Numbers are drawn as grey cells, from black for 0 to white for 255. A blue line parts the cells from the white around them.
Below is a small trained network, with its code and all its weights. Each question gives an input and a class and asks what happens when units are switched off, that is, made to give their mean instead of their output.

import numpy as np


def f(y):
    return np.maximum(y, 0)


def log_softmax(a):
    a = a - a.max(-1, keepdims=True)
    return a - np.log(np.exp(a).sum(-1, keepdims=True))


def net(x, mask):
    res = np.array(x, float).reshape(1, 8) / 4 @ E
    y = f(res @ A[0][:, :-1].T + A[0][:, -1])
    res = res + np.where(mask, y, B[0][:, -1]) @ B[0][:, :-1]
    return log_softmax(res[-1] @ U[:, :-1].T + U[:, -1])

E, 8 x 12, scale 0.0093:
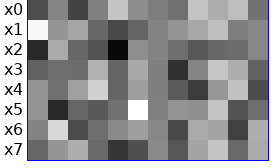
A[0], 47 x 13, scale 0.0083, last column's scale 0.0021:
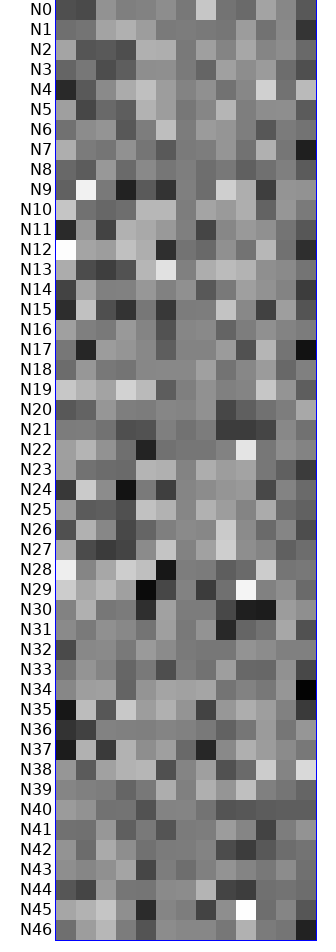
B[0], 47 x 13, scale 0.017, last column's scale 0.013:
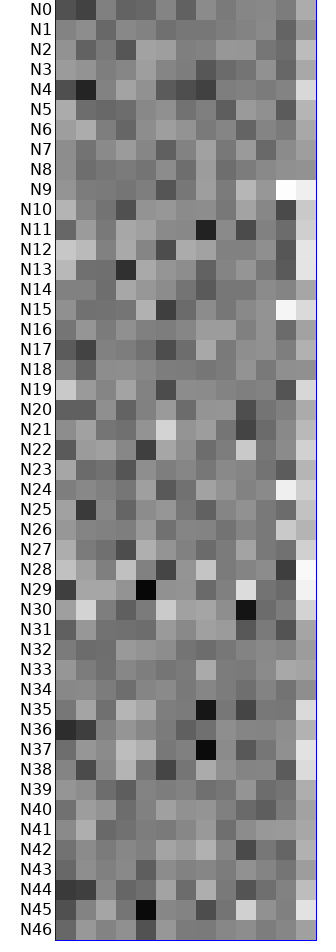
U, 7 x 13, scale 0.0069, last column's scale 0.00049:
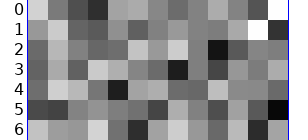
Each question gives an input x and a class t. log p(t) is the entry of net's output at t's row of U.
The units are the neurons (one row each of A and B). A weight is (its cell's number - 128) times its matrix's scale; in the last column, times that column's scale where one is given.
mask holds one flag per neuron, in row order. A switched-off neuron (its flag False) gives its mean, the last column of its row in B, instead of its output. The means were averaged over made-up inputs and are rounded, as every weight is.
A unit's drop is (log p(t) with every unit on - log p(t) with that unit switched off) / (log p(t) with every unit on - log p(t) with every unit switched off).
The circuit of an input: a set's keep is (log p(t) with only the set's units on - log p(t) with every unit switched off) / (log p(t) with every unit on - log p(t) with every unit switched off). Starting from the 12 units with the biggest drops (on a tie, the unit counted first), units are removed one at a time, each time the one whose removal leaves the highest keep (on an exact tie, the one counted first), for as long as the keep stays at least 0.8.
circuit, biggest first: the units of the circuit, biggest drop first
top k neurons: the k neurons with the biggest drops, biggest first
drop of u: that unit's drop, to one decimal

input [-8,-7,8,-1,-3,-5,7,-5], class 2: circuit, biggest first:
N30
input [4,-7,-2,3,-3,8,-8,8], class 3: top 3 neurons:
N4; N36; N11
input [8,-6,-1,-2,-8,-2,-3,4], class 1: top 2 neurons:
N15; N24
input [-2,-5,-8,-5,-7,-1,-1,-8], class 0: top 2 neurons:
N25; N13
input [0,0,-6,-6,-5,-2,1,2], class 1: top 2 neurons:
N9; N15
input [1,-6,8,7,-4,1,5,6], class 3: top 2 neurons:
N37; N35
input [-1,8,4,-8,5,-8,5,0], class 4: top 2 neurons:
N29; N22
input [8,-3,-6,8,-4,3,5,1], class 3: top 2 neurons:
N37; N35
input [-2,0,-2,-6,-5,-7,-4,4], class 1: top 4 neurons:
N24; N9; N15; N41
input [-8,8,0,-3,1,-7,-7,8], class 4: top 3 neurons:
N29; N45; N22
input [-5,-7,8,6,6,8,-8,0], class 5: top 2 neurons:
N36; N4
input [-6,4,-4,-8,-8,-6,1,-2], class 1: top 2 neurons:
N9; N24
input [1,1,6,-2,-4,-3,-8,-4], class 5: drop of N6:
0.1
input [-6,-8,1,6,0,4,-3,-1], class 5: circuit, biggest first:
N44
